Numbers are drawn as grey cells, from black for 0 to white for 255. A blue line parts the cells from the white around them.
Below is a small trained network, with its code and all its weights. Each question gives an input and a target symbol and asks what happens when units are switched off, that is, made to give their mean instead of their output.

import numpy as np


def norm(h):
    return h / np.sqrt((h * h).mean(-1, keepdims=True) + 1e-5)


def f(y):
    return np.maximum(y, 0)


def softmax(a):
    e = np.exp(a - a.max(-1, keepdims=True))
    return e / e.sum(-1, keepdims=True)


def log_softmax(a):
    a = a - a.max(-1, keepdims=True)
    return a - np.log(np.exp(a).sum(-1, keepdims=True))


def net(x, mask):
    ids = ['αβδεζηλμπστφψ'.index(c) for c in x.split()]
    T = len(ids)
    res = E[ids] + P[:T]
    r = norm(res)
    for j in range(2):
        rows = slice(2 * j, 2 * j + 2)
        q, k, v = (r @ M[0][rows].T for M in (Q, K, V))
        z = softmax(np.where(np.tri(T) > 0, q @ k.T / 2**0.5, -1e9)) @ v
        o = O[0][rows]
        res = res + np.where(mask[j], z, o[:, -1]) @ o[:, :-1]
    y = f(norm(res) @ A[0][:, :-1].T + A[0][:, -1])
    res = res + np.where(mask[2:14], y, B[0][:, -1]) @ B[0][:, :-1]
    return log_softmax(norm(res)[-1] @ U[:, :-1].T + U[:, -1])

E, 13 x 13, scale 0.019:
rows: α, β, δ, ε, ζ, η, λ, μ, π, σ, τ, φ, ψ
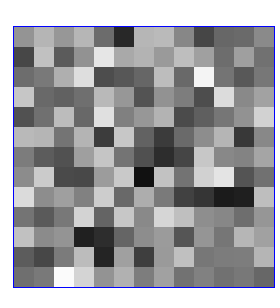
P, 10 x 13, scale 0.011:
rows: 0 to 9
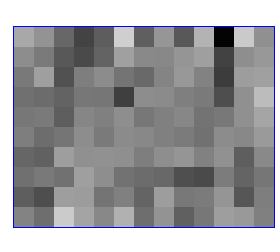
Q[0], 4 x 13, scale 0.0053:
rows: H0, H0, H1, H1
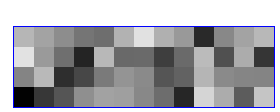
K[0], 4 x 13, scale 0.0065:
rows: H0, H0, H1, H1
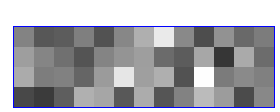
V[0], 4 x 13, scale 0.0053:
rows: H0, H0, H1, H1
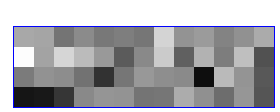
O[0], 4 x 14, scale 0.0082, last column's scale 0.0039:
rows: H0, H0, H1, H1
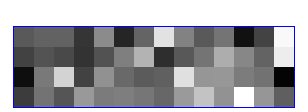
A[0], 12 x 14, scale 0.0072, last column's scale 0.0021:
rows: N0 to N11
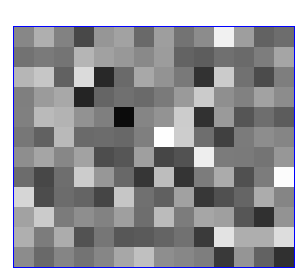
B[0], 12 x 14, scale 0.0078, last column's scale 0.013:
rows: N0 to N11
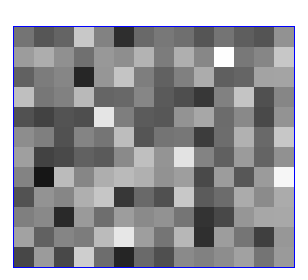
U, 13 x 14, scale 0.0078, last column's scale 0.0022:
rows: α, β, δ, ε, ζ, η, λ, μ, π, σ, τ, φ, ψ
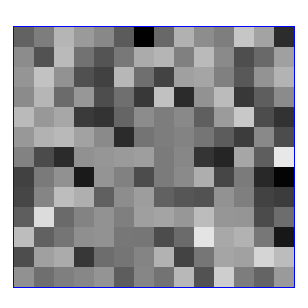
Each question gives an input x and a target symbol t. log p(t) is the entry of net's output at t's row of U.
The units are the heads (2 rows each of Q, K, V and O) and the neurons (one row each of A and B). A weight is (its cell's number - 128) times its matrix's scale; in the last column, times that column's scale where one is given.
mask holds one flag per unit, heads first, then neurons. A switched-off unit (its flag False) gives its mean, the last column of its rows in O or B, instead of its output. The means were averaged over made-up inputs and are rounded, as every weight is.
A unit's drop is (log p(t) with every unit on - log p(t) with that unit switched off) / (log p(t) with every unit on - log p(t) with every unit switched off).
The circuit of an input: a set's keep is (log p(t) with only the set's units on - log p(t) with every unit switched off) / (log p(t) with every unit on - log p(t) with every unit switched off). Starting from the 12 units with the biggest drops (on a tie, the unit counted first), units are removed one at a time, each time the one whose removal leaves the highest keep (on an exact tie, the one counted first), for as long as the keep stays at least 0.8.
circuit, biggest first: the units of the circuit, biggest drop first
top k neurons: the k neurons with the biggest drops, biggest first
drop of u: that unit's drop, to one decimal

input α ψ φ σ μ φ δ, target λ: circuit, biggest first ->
N6; N9
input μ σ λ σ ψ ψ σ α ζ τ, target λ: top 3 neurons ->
N10; N1; N0
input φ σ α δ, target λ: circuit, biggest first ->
N6
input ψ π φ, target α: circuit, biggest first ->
N8; H0
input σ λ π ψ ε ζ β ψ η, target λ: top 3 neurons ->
N9; N6; N8
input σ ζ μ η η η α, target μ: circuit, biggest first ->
N4; N2
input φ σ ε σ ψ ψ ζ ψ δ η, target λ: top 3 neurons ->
N9; N6; N1
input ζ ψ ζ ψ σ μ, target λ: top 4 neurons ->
N9; N1; N0; N3
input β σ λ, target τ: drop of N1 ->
-0.1
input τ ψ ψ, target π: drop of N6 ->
0.1
